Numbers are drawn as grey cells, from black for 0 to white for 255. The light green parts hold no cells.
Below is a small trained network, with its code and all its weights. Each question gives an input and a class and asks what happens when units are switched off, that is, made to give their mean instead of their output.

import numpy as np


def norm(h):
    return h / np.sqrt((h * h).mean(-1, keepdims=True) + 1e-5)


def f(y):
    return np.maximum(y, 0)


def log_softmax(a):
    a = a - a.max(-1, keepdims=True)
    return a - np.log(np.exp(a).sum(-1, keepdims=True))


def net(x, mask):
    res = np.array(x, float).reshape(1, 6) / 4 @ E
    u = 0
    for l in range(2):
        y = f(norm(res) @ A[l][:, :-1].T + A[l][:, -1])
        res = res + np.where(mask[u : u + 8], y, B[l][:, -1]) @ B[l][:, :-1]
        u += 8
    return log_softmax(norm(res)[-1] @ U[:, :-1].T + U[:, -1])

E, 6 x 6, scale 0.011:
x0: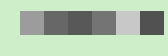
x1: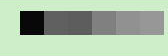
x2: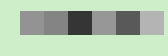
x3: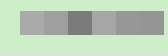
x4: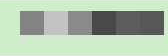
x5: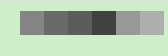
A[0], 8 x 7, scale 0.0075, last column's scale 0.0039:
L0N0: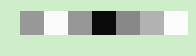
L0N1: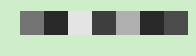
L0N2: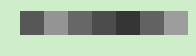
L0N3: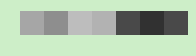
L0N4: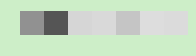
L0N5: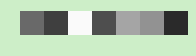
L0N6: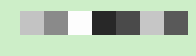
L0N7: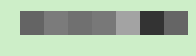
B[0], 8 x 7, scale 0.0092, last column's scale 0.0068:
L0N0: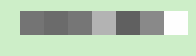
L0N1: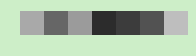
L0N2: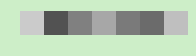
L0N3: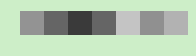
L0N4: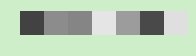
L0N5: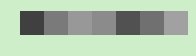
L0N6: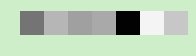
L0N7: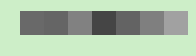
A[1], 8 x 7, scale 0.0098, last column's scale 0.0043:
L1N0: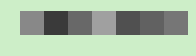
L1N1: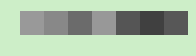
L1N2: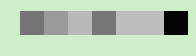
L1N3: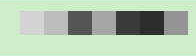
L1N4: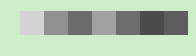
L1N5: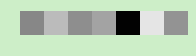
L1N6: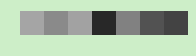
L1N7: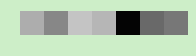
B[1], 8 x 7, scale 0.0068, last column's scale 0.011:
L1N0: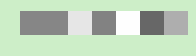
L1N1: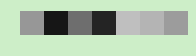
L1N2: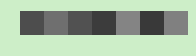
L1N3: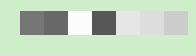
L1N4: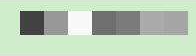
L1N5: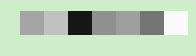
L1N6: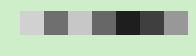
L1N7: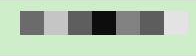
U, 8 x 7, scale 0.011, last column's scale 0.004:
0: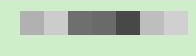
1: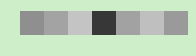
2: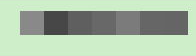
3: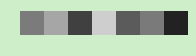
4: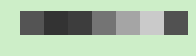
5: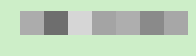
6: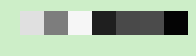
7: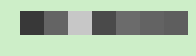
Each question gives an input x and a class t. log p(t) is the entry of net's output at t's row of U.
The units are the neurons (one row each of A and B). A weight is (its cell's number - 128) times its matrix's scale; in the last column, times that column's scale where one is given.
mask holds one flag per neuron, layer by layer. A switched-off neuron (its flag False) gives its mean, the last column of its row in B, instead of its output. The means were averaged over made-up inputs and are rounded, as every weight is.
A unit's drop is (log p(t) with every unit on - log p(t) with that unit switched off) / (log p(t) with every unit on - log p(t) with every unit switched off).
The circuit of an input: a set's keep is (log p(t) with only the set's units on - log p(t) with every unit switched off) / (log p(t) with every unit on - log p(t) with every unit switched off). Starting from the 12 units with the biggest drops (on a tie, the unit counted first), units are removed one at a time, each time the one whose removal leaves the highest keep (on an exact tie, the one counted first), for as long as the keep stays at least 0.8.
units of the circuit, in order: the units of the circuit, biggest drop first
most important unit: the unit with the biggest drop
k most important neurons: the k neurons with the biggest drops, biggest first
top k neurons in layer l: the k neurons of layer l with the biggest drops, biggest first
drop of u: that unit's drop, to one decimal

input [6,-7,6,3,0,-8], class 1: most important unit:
L1N3
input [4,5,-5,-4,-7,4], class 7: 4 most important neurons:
[L1N5, L0N1, L0N5, L0N3]
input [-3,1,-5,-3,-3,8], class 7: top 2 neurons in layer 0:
[L0N5, L0N1]
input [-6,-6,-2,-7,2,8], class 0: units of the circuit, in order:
[L0N6, L1N5]
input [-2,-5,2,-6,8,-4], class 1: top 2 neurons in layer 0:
[L0N3, L0N2]
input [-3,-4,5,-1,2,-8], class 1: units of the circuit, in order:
[L1N3, L0N3]
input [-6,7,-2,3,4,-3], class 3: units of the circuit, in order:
[L1N3, L1N5]
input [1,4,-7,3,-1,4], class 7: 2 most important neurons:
[L0N5, L0N4]
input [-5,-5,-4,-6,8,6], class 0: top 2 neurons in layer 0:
[L0N6, L0N0]
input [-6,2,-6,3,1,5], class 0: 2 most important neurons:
[L0N6, L1N5]
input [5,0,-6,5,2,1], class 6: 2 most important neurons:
[L1N6, L0N1]
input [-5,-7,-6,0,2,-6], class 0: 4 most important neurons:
[L0N6, L1N5, L1N0, L0N2]
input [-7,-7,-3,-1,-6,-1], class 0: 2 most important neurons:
[L0N6, L1N7]
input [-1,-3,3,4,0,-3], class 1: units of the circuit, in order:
[L1N3]
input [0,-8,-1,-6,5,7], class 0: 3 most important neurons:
[L0N6, L1N5, L0N0]
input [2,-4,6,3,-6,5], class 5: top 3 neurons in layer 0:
[L0N6, L0N4, L0N3]
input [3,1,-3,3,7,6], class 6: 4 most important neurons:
[L1N6, L0N4, L0N1, L0N7]
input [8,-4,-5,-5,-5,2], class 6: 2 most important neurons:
[L0N1, L1N6]
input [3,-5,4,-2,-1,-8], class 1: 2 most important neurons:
[L1N3, L1N4]
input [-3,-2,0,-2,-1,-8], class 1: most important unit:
L1N7
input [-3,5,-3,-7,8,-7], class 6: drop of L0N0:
0.0
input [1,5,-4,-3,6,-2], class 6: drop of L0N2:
0.1
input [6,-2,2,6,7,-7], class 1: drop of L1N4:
0.1
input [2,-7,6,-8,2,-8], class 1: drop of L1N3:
0.2
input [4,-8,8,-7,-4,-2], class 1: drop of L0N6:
-0.1
